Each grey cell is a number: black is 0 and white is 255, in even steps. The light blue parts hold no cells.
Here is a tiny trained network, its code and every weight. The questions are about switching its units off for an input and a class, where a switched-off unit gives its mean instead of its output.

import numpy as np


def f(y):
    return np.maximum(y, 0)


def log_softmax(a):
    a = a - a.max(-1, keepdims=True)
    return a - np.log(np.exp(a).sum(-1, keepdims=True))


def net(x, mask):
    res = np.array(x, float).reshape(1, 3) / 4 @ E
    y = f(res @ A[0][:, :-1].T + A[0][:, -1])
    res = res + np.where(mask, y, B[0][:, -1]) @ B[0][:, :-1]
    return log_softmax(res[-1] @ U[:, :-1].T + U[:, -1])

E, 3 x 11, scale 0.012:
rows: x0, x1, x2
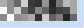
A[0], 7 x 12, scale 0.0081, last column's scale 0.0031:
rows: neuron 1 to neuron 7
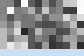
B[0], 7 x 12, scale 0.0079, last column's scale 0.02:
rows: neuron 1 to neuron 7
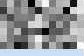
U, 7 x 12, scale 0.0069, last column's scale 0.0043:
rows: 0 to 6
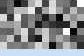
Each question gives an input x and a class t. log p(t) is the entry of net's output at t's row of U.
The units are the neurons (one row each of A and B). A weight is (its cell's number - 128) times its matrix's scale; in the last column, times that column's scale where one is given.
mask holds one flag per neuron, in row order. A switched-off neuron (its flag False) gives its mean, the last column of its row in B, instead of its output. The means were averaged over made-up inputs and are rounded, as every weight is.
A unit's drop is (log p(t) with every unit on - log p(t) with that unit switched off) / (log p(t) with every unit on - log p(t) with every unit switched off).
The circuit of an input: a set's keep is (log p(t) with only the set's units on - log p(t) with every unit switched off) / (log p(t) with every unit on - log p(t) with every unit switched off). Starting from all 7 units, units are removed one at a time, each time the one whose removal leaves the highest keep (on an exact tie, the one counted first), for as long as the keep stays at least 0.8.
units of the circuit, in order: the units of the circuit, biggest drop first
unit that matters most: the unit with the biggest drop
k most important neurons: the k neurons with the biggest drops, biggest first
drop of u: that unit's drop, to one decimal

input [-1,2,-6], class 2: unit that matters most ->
neuron 7
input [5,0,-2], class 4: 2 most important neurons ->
[neuron 1; neuron 5]
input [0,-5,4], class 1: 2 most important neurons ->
[neuron 1; neuron 2]
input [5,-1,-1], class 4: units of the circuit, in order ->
[neuron 2; neuron 1]
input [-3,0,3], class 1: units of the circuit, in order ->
[neuron 1; neuron 7]
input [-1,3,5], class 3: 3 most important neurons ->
[neuron 2; neuron 1; neuron 5]
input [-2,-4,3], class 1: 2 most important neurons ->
[neuron 1; neuron 7]
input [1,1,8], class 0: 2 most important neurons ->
[neuron 7; neuron 5]
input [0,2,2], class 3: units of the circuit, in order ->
[neuron 1; neuron 3]
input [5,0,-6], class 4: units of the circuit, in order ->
[neuron 1; neuron 7]
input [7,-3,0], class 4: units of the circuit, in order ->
[neuron 2; neuron 1]
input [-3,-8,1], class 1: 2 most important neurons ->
[neuron 7; neuron 1]
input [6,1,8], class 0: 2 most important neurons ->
[neuron 7; neuron 6]
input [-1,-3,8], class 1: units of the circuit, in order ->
[neuron 2]
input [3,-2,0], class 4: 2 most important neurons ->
[neuron 2; neuron 7]
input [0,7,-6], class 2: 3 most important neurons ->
[neuron 5; neuron 1; neuron 7]
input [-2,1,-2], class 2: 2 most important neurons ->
[neuron 7; neuron 1]
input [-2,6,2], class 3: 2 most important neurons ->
[neuron 5; neuron 1]
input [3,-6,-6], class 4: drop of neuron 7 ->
0.3
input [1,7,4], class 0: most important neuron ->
[neuron 7]
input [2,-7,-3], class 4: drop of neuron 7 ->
0.5
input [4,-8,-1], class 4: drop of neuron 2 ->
0.1
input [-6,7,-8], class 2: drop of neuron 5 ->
0.0
